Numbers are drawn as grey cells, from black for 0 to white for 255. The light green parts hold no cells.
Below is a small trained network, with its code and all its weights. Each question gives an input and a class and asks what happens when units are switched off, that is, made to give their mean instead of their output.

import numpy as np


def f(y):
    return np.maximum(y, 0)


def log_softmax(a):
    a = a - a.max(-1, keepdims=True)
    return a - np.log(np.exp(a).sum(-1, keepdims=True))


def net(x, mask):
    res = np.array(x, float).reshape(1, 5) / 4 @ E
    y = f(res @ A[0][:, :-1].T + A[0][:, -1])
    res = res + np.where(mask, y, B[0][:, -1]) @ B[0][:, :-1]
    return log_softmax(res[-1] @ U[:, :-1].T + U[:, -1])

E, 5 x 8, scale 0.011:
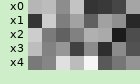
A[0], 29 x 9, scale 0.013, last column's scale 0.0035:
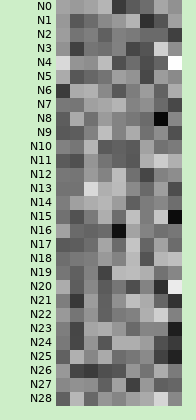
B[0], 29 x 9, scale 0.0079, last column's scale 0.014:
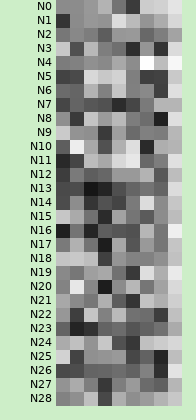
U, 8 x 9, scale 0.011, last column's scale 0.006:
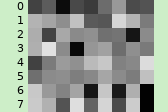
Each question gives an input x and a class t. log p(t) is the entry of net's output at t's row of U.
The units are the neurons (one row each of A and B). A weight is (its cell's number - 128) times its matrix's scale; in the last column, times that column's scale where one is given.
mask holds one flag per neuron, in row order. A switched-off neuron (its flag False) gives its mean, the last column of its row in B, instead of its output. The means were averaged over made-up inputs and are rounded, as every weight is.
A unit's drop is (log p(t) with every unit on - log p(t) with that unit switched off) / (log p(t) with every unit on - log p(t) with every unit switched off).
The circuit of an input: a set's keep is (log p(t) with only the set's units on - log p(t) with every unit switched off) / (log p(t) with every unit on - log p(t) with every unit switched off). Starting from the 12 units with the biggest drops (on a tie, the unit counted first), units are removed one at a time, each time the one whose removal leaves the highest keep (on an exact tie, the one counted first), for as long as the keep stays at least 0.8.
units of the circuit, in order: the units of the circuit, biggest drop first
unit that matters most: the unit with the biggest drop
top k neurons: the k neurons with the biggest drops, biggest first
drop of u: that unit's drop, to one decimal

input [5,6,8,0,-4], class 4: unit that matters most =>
N1
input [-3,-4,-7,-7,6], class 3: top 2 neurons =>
[N15, N28]
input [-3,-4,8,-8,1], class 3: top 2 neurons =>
[N18, N15]
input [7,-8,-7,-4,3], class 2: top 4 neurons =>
[N3, N22, N11, N24]
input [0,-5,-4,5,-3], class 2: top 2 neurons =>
[N3, N22]
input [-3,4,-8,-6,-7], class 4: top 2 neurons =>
[N11, N28]
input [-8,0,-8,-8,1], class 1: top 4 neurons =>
[N19, N21, N24, N20]
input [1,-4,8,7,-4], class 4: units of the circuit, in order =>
[N1, N4]
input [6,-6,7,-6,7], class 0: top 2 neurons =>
[N13, N14]
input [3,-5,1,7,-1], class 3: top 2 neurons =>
[N20, N8]
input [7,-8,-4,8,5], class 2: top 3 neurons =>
[N3, N22, N11]
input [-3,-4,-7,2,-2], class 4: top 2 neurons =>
[N11, N10]
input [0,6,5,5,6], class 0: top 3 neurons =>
[N14, N7, N13]
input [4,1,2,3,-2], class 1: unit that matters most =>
N4
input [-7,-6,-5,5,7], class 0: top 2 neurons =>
[N13, N23]
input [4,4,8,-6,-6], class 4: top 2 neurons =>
[N1, N13]
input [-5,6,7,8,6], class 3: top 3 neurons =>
[N20, N27, N11]
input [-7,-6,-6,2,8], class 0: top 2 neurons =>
[N13, N23]
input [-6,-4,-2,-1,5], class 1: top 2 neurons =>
[N24, N19]
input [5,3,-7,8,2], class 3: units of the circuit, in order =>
[N10]
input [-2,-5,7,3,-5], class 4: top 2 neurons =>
[N1, N5]
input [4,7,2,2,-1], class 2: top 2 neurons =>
[N8, N25]
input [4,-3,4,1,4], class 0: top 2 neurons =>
[N13, N24]
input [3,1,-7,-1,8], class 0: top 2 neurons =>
[N13, N14]
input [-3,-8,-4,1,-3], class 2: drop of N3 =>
0.1
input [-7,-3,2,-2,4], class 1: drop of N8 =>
0.0
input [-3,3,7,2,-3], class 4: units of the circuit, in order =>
[N1]
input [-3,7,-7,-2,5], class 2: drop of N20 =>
0.1
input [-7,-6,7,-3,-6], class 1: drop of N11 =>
0.2
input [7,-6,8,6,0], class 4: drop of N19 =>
0.3
